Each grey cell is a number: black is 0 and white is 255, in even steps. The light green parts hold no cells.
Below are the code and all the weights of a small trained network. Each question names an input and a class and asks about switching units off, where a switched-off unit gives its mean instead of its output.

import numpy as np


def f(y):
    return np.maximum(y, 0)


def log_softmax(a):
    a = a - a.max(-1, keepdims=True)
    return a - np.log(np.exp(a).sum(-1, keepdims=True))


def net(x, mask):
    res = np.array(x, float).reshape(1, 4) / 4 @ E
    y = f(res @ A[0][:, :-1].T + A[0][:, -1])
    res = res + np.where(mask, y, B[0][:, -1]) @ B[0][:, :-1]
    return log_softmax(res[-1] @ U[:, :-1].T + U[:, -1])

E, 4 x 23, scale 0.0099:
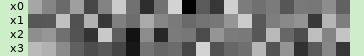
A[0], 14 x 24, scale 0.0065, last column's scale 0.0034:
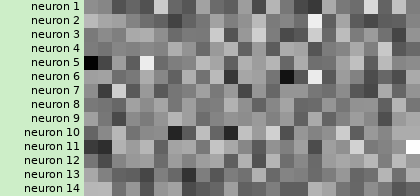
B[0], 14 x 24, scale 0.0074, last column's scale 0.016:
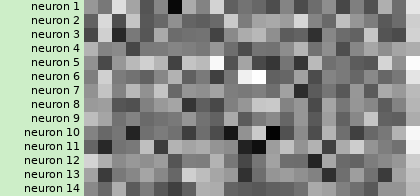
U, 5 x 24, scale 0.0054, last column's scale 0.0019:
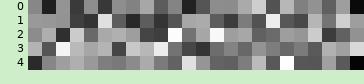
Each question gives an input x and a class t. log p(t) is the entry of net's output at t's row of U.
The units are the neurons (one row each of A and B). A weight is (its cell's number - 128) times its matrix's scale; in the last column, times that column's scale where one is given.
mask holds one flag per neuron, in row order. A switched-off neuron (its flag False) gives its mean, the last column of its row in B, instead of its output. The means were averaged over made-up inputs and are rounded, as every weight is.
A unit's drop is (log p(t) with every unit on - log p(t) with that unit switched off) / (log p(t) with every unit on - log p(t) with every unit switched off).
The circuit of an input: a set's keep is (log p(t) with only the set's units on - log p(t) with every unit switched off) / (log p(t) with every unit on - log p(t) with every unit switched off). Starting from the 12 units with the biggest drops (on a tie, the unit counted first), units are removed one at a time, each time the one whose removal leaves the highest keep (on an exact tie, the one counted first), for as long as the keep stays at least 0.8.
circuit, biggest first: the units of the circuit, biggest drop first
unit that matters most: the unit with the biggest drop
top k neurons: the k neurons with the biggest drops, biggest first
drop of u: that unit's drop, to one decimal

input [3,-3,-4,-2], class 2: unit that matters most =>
neuron 5
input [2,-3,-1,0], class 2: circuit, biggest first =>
[neuron 10; neuron 5]
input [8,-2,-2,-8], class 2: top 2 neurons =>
[neuron 5; neuron 8]
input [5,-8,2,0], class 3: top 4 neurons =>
[neuron 10; neuron 6; neuron 3; neuron 14]
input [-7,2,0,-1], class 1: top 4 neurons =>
[neuron 10; neuron 13; neuron 6; neuron 1]
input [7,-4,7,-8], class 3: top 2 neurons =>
[neuron 1; neuron 10]
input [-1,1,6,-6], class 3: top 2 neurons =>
[neuron 1; neuron 6]
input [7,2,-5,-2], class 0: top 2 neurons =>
[neuron 5; neuron 1]
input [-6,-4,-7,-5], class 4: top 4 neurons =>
[neuron 6; neuron 5; neuron 3; neuron 1]
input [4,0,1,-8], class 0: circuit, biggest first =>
[neuron 5; neuron 11]
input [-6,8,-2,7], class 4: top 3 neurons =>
[neuron 5; neuron 2; neuron 12]
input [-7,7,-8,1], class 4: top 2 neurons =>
[neuron 6; neuron 3]
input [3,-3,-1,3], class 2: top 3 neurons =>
[neuron 5; neuron 10; neuron 1]
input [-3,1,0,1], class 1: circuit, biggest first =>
[neuron 11]
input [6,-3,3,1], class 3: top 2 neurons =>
[neuron 10; neuron 6]
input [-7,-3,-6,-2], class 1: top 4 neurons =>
[neuron 3; neuron 6; neuron 10; neuron 12]
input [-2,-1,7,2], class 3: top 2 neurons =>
[neuron 1; neuron 6]
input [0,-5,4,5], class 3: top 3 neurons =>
[neuron 13; neuron 6; neuron 1]
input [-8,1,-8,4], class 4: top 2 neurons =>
[neuron 5; neuron 2]
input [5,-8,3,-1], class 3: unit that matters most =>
neuron 10
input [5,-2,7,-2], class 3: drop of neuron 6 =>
0.2
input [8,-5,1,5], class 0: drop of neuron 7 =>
0.1
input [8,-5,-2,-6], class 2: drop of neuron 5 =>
0.2
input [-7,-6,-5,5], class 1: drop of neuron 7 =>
0.0
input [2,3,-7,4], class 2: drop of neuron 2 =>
0.1
